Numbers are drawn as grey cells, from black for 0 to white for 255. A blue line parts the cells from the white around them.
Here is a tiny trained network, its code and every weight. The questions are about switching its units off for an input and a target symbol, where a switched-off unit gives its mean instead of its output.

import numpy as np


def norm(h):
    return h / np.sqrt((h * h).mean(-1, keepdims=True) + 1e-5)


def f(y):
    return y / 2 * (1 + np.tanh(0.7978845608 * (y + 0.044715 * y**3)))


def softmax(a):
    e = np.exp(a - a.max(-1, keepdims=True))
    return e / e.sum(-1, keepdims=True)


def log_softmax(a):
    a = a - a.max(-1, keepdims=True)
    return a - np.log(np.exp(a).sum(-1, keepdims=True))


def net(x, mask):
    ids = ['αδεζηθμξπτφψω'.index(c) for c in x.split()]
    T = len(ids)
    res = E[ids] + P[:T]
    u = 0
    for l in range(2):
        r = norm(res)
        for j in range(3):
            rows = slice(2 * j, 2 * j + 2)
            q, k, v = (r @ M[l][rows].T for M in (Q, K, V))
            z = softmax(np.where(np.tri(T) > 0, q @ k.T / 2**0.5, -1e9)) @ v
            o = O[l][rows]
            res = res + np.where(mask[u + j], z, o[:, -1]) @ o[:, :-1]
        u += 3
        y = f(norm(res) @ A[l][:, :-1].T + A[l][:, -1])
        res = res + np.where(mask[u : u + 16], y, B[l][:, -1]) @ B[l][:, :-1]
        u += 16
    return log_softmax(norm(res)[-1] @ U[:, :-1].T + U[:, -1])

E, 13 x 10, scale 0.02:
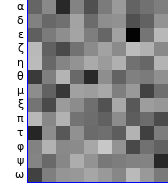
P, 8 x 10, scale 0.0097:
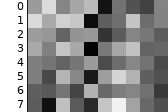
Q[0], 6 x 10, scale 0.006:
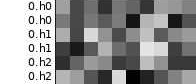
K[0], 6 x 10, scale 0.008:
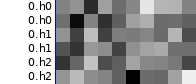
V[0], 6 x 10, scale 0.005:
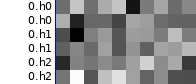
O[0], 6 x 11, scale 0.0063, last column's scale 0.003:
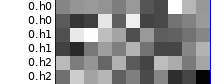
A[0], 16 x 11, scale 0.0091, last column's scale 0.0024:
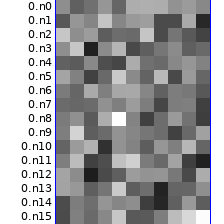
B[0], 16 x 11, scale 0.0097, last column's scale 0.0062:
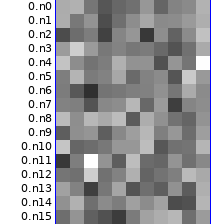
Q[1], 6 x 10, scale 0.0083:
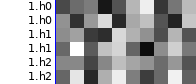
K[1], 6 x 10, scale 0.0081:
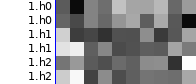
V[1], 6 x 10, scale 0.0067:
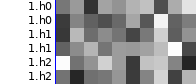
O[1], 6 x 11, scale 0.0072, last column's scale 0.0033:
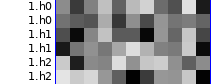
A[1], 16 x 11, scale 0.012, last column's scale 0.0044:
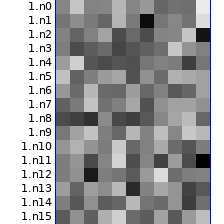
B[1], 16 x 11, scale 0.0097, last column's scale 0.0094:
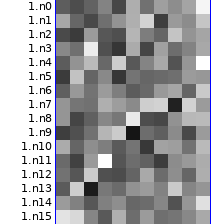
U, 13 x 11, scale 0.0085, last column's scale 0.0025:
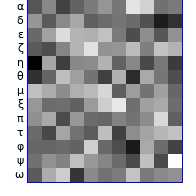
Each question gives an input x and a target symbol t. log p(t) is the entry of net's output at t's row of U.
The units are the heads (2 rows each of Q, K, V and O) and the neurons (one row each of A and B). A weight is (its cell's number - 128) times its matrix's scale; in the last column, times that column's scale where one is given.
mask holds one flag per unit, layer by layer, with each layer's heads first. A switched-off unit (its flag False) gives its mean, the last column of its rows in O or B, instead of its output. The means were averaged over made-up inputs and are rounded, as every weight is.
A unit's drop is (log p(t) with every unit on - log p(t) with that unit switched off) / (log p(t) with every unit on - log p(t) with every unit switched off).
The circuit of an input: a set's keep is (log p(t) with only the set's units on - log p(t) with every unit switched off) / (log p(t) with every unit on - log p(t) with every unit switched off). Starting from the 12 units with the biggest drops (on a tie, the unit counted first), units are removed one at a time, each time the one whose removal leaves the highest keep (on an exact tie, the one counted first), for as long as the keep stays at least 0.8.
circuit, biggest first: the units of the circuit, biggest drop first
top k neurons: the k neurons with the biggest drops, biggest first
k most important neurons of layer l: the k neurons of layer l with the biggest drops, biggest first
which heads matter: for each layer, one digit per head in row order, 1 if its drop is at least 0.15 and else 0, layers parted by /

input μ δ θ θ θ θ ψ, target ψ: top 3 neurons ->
1.n11, 1.n13, 0.n8
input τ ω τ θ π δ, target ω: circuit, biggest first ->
0.n2, 1.n4, 1.h0
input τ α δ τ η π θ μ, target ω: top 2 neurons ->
0.n2, 0.n0
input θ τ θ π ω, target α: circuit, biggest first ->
0.n15
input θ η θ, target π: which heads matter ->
001 / 101
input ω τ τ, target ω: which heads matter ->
101 / 000
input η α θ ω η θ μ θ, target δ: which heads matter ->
100 / 000
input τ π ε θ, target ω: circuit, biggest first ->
0.n2, 1.h0, 1.n4
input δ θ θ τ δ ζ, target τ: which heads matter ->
000 / 010
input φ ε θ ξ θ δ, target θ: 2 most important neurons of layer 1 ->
1.n9, 1.n14
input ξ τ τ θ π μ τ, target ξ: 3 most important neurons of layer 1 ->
1.n1, 1.n15, 1.n12
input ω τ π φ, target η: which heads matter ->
000 / 001
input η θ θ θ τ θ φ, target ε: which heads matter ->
001 / 010
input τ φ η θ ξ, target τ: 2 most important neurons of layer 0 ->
0.n4, 0.n15
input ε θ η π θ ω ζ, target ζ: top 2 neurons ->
1.n7, 1.n9
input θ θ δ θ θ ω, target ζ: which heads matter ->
000 / 010
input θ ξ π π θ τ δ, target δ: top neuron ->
1.n12
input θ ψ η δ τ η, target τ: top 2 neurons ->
0.n0, 0.n4
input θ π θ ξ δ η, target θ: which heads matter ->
010 / 001
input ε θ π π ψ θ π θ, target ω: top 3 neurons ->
0.n2, 0.n0, 1.n4
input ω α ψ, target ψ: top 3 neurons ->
1.n13, 1.n11, 0.n8
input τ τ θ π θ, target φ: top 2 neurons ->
0.n4, 0.n2
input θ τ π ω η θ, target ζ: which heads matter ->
010 / 010
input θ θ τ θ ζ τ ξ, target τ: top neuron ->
1.n3
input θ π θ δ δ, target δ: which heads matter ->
000 / 000
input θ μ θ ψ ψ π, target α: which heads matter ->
000 / 001
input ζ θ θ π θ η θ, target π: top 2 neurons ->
0.n4, 0.n2
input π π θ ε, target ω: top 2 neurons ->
0.n2, 1.n4
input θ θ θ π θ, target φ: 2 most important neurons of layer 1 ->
1.n11, 1.n4
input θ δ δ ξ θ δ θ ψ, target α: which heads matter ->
100 / 001
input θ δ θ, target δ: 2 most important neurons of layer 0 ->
0.n14, 0.n4
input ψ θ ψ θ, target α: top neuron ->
1.n13
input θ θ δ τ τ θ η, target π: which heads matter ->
000 / 001
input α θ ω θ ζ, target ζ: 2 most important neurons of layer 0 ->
0.n12, 0.n11
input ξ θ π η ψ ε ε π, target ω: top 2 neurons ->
0.n2, 0.n3
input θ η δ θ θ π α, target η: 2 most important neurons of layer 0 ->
0.n12, 0.n11
